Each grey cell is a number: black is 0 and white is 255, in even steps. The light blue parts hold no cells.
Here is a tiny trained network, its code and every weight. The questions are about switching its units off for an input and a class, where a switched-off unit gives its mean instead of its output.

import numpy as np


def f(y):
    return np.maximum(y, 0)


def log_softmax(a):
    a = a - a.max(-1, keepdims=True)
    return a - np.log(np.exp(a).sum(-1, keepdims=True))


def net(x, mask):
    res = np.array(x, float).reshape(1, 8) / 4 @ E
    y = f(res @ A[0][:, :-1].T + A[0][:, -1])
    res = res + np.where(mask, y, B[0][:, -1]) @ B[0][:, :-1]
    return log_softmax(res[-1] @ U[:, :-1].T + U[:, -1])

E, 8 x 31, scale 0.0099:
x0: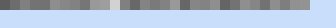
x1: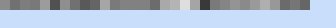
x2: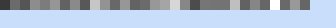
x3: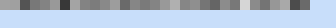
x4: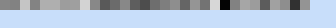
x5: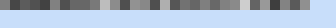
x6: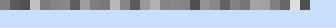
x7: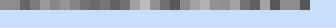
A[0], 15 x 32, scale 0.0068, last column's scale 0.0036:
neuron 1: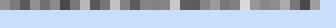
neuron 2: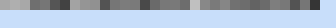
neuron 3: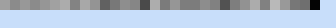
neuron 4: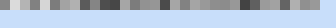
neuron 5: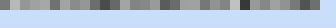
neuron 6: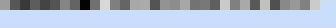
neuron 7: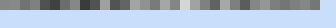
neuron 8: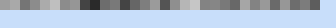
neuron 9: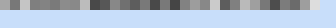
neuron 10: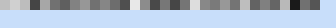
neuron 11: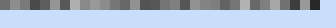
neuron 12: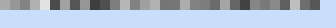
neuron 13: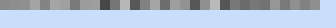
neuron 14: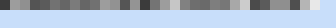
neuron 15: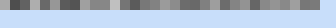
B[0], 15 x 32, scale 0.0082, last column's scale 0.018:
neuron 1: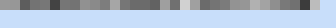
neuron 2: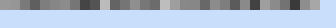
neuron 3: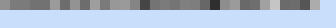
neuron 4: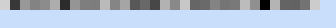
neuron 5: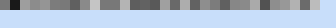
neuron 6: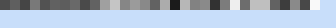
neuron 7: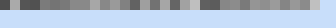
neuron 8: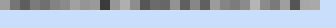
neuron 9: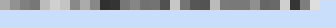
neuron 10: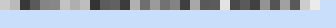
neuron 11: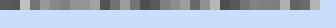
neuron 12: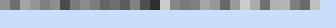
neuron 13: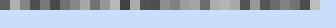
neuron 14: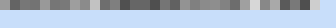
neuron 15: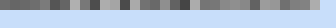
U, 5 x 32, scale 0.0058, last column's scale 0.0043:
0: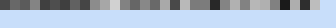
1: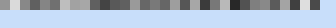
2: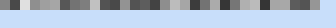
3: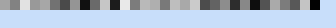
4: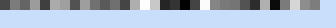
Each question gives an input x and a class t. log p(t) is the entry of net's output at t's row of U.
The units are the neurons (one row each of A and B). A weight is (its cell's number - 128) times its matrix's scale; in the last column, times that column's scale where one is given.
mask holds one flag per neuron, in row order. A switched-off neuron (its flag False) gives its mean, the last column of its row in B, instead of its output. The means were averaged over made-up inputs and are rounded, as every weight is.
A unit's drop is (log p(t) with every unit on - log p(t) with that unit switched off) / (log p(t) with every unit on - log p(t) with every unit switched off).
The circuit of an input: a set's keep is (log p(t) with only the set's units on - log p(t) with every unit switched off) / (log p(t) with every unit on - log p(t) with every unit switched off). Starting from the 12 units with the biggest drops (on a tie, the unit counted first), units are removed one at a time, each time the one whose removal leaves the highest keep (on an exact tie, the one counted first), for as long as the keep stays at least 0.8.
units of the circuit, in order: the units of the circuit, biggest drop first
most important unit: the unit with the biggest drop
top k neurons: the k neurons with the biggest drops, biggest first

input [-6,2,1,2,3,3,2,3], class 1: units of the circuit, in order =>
[neuron 6; neuron 4]
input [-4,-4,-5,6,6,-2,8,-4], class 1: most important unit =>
neuron 4
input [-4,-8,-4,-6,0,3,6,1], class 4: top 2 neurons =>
[neuron 4; neuron 10]
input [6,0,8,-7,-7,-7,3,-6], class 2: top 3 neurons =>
[neuron 6; neuron 12; neuron 4]
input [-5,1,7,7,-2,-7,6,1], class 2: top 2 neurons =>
[neuron 6; neuron 12]
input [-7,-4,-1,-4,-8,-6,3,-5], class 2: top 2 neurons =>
[neuron 12; neuron 6]
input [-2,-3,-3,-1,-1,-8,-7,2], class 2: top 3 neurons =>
[neuron 4; neuron 5; neuron 12]
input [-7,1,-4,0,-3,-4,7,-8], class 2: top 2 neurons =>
[neuron 6; neuron 12]
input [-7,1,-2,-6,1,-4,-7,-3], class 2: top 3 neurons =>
[neuron 4; neuron 5; neuron 12]
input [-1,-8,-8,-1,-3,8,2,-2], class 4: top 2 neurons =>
[neuron 6; neuron 4]
